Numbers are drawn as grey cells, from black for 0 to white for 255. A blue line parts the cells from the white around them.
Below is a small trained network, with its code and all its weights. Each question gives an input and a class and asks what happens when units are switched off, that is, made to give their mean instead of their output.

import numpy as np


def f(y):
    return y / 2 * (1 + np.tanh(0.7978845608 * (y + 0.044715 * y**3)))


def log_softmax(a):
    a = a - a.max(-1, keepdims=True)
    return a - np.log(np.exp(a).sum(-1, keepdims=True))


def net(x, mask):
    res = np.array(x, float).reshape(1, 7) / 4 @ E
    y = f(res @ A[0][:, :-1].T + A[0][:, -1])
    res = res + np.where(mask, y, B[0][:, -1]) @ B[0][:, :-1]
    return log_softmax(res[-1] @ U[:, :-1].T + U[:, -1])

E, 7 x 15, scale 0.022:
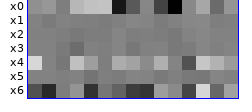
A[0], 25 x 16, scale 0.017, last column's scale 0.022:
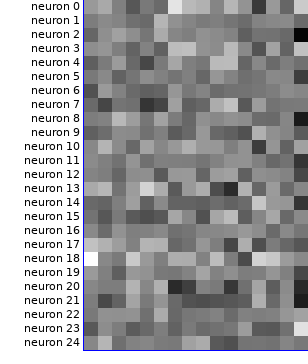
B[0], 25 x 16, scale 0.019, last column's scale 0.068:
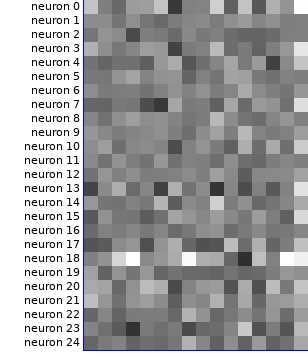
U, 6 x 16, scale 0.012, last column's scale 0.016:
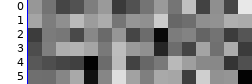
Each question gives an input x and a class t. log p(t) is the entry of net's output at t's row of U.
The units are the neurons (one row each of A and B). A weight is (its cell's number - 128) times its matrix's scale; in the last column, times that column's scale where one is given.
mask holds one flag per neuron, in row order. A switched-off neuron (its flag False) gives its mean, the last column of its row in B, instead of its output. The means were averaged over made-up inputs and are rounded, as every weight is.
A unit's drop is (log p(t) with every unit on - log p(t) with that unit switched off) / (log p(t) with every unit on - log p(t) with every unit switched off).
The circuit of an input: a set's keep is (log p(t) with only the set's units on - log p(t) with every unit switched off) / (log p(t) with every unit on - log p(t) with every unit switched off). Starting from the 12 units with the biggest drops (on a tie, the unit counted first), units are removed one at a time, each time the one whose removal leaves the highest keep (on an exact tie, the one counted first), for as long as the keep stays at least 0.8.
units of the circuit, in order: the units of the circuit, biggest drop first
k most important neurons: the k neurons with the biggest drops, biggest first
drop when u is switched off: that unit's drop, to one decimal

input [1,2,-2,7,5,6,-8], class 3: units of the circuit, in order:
neuron 13
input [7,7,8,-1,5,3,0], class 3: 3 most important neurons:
neuron 13; neuron 0; neuron 3
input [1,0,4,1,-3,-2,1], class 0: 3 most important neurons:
neuron 18; neuron 13; neuron 7
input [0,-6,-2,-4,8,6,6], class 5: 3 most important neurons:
neuron 0; neuron 3; neuron 7
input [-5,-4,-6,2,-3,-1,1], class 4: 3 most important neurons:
neuron 18; neuron 7; neuron 20
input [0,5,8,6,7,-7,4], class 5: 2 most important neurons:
neuron 0; neuron 3
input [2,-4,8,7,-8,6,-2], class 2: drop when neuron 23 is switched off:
0.0
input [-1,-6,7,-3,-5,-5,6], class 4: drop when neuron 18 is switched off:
0.1
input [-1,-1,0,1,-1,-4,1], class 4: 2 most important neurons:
neuron 18; neuron 0
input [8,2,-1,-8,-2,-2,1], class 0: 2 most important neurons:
neuron 18; neuron 20
